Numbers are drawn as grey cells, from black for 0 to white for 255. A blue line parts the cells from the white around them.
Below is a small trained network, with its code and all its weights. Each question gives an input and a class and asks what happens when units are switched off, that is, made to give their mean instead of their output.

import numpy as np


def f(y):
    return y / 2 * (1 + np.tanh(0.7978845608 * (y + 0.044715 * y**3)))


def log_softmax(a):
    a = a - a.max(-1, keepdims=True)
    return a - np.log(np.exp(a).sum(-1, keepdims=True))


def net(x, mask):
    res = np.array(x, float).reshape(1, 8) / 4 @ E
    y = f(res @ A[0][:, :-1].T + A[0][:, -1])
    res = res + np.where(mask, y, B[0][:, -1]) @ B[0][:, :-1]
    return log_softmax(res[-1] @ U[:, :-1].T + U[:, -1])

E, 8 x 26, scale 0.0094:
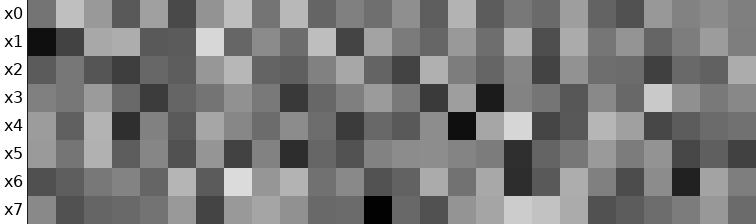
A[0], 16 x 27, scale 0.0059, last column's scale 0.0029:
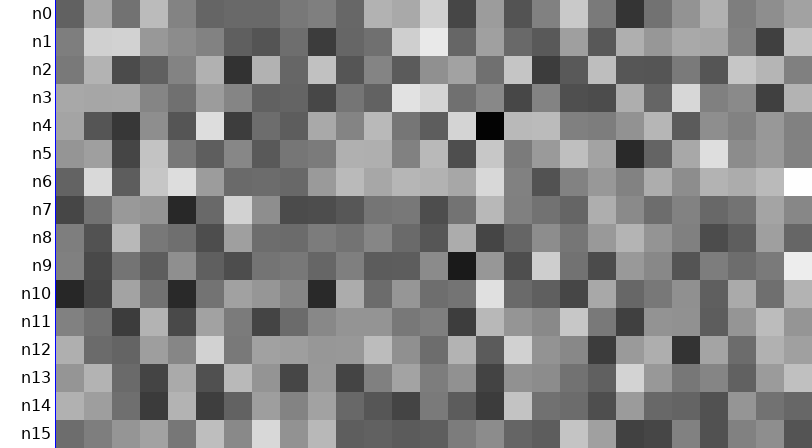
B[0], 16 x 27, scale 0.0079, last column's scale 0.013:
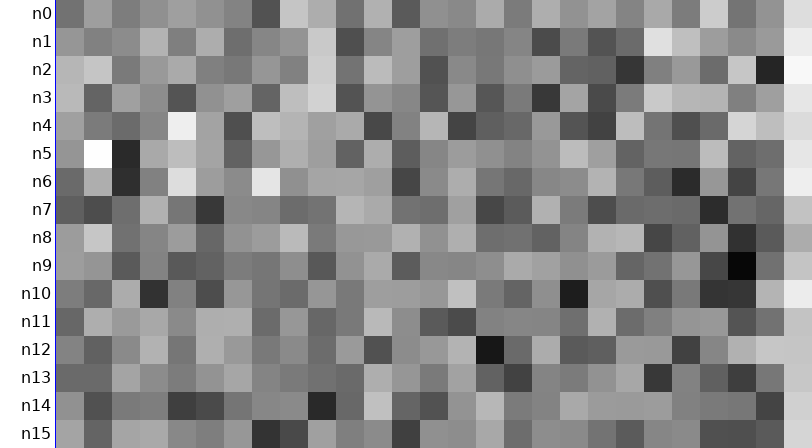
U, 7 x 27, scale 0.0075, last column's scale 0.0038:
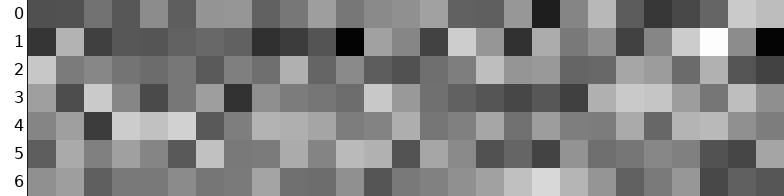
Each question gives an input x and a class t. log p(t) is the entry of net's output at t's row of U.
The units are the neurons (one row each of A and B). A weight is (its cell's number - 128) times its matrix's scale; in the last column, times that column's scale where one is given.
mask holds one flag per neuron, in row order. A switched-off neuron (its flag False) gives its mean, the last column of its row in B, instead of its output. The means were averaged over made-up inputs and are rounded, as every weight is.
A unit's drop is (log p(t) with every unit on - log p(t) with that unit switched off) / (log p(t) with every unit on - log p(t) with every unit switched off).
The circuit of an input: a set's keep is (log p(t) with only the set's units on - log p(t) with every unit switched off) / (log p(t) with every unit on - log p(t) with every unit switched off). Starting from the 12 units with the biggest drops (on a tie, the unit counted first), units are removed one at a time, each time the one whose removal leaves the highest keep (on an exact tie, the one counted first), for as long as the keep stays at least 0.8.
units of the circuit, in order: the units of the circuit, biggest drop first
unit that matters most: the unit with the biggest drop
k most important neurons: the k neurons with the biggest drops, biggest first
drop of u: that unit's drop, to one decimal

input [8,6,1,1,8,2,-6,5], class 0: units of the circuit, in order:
n2
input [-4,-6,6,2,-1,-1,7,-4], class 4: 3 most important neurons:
n10, n2, n4
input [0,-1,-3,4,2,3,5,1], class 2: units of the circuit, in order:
n13, n6
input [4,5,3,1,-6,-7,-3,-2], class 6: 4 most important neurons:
n5, n4, n1, n2
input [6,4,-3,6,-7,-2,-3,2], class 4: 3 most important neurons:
n5, n1, n0
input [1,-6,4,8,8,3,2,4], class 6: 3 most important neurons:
n14, n10, n9
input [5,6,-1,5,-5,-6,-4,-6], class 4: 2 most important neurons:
n5, n0
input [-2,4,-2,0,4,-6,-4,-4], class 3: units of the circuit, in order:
n5, n2
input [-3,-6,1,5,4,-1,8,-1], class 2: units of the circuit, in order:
n10, n6
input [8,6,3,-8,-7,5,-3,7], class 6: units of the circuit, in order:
n5, n1
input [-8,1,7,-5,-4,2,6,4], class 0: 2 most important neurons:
n5, n1
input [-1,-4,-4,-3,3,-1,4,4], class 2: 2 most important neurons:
n14, n6
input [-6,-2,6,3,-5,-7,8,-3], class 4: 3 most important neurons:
n2, n4, n13
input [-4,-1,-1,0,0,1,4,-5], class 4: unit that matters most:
n10
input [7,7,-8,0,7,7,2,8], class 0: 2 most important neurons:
n5, n10
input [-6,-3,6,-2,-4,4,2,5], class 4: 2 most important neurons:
n4, n10
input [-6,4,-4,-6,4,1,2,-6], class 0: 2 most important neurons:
n5, n2
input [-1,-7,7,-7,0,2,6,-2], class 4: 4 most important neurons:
n4, n2, n10, n12
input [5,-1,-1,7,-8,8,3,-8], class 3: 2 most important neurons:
n3, n1
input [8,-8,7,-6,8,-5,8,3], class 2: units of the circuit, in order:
n2
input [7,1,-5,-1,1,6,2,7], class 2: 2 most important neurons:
n6, n5
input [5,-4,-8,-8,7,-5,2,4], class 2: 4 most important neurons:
n14, n6, n5, n2
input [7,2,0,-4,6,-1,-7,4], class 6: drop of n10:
0.1
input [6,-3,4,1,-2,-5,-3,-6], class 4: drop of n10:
0.6
